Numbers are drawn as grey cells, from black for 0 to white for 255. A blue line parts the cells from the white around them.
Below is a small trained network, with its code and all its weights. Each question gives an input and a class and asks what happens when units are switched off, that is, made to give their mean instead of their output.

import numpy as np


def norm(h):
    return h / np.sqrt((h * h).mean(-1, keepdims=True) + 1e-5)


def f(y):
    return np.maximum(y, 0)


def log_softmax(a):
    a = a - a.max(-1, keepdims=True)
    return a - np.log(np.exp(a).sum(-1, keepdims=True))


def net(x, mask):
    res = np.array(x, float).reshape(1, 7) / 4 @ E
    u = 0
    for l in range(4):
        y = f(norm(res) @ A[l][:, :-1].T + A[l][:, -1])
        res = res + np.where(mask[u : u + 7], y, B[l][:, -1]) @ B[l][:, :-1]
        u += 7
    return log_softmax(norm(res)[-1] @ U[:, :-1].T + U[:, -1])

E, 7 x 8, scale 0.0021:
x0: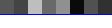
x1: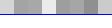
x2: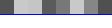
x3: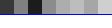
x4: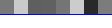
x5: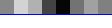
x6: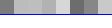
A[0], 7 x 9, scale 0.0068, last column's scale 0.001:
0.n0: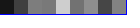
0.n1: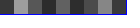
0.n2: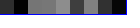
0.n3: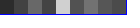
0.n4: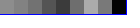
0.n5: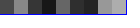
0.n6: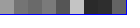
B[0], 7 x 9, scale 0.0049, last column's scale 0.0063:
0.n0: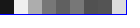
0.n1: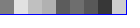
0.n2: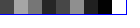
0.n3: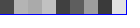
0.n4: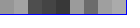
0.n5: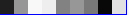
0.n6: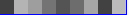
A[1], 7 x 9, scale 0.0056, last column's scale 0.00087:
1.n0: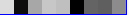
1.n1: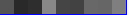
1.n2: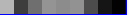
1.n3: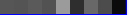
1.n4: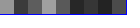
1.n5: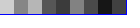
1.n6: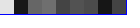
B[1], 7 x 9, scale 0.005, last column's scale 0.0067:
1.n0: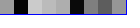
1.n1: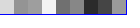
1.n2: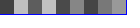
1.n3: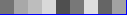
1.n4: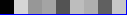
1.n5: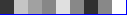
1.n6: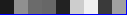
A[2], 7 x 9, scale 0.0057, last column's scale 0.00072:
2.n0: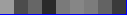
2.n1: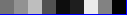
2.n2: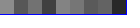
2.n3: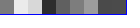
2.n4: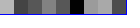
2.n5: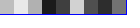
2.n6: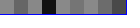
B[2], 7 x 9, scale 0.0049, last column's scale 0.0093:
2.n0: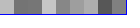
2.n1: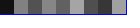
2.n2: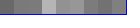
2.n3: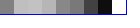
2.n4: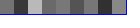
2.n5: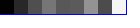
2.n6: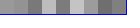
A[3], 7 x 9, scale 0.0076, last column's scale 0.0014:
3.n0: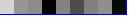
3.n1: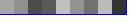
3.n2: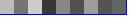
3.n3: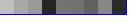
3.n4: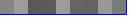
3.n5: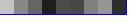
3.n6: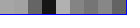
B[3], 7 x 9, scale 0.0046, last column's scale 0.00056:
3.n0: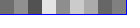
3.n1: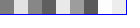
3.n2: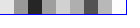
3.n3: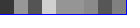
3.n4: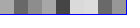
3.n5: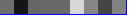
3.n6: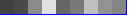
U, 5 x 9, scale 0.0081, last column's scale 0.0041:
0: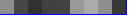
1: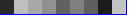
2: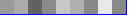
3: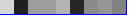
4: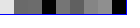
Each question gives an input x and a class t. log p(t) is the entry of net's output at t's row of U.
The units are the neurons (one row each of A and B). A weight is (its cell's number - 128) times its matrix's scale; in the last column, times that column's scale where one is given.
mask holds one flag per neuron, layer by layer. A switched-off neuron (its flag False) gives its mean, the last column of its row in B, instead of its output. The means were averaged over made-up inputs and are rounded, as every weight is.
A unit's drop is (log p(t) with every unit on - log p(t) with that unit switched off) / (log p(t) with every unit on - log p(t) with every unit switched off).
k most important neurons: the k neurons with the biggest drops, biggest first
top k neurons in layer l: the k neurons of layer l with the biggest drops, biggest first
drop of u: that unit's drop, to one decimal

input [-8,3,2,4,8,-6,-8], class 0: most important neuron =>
2.n3
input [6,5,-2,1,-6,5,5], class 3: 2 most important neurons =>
0.n2; 1.n0
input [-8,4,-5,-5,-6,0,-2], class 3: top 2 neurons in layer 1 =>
1.n0; 1.n4
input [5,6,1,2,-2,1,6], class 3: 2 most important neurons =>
0.n2; 0.n0
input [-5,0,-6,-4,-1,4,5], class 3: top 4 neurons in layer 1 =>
1.n4; 1.n6; 1.n3; 1.n5
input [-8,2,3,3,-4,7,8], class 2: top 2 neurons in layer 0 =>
0.n2; 0.n0
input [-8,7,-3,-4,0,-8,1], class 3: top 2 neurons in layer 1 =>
1.n0; 1.n5
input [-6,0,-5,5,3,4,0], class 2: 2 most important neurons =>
0.n2; 0.n0
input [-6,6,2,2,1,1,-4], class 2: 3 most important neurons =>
0.n2; 0.n0; 0.n1
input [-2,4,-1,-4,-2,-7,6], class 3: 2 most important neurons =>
0.n2; 1.n0
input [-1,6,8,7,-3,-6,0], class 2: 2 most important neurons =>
0.n2; 2.n3
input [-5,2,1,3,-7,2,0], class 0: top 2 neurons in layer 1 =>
1.n5; 1.n4
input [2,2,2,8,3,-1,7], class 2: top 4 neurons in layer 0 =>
0.n2; 0.n5; 0.n3; 0.n1
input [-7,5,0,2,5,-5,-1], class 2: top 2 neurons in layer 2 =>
2.n3; 2.n5
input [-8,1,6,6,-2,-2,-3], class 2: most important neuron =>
0.n2
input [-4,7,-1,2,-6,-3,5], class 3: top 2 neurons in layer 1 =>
1.n0; 1.n5
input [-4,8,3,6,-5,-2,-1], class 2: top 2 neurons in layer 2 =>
2.n5; 2.n3
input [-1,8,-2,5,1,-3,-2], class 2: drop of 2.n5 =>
0.2
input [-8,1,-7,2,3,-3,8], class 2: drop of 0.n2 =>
0.0
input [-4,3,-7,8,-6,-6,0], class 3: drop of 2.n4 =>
0.1
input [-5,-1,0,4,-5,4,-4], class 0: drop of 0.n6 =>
0.2
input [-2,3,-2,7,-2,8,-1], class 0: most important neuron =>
0.n5
